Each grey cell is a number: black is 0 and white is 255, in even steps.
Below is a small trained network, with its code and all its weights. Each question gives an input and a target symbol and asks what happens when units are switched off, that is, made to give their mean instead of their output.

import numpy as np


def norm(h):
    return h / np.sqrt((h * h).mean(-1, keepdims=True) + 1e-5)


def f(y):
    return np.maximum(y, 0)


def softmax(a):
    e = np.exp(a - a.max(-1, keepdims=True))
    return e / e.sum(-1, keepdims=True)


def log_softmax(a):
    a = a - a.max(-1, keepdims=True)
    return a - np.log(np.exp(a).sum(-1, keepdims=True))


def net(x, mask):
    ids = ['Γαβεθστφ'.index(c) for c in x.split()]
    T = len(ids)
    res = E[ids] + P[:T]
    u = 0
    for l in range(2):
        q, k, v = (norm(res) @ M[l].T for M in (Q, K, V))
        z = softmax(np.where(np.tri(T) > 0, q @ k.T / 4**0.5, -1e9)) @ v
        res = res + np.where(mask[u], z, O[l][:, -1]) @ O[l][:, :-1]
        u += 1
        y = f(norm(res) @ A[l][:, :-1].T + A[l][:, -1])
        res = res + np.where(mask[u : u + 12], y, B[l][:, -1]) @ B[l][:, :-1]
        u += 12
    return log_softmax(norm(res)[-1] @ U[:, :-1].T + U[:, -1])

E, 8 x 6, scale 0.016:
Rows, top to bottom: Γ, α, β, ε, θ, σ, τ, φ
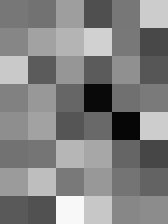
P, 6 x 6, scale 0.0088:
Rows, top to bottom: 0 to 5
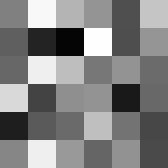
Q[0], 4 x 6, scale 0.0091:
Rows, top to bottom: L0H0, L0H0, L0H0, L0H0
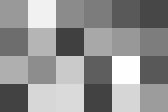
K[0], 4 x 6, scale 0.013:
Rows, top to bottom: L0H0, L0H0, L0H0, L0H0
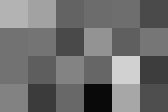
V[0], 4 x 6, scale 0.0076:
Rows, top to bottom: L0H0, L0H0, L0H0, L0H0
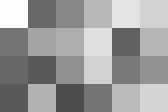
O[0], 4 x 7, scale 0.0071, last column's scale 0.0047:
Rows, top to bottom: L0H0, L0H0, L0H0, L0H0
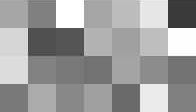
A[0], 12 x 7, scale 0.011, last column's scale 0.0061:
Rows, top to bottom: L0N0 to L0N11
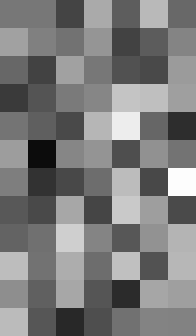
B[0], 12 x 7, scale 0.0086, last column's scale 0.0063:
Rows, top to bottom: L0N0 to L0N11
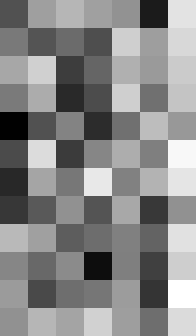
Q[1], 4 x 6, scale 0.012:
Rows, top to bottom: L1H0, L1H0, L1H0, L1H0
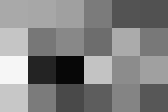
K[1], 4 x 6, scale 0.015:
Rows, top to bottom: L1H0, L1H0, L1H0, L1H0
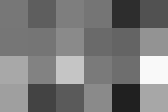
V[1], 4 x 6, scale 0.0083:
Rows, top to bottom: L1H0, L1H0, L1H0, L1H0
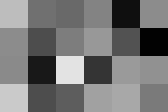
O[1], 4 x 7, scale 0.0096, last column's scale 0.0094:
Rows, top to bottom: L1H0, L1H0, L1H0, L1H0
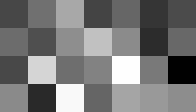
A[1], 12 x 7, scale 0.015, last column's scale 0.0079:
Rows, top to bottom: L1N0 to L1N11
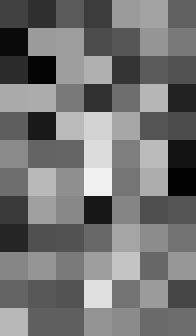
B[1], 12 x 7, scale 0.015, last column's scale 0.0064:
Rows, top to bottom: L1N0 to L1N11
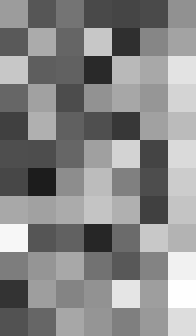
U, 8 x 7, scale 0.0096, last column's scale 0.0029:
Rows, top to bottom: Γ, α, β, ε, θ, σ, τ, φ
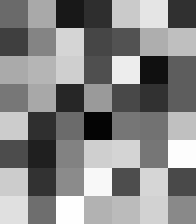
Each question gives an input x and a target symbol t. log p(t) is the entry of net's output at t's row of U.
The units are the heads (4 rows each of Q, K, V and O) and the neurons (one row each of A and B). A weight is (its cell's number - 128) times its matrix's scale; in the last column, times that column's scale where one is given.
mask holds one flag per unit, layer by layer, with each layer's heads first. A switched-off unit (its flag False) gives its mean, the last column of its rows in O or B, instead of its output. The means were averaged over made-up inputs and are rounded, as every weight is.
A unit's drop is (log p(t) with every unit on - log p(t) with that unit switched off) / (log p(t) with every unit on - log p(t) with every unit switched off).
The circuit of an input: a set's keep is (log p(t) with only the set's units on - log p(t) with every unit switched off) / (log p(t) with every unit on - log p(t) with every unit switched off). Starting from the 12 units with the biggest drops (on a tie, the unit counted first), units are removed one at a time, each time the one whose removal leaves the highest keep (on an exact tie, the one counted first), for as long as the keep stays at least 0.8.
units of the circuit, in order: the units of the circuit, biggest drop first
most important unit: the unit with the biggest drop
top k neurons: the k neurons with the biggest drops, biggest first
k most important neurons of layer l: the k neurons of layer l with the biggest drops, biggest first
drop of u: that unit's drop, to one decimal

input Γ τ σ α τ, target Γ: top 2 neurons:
(L0N4, L0N5)
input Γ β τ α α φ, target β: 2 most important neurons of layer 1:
(L1N8, L1N2)
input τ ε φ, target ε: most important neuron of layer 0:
(L0N6)
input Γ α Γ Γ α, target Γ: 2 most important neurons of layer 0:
(L0N4, L0N11)
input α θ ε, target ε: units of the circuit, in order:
(L0H0, L1N1)
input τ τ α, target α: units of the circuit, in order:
(L0N5, L1H0, L1N4)
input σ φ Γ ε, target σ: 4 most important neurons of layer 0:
(L0N6, L0N11, L0N3, L0N8)
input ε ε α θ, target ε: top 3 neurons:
(L0N5, L0N0, L0N11)
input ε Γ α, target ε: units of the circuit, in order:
(L0H0, L1H0)
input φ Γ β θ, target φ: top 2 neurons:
(L0N6, L0N10)
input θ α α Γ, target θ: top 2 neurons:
(L0N10, L1N2)
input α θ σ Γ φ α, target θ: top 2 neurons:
(L0N0, L0N2)
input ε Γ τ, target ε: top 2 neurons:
(L0N10, L0N6)
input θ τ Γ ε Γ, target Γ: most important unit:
L0N0
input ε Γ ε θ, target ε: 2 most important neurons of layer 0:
(L0N0, L0N5)
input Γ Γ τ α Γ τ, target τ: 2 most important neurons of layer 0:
(L0N1, L0N10)
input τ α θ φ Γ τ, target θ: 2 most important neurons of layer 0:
(L0N5, L0N6)
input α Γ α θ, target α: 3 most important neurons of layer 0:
(L0N0, L0N6, L0N5)
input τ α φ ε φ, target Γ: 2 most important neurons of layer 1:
(L1N8, L1N10)
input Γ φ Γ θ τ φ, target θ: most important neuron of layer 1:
(L1N2)
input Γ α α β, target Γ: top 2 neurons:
(L0N9, L0N5)
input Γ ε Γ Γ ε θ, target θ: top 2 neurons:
(L1N2, L0N2)
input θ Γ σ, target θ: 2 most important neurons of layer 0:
(L0N0, L0N5)
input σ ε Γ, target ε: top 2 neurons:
(L0N6, L0N1)
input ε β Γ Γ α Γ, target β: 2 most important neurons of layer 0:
(L0N6, L0N8)
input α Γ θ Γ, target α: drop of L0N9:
0.0
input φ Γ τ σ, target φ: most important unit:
L0H0
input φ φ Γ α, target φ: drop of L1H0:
0.2
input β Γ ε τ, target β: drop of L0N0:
0.1
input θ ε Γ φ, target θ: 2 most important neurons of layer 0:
(L0N0, L0N10)
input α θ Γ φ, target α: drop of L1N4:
0.2
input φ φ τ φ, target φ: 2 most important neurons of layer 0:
(L0N5, L0N9)
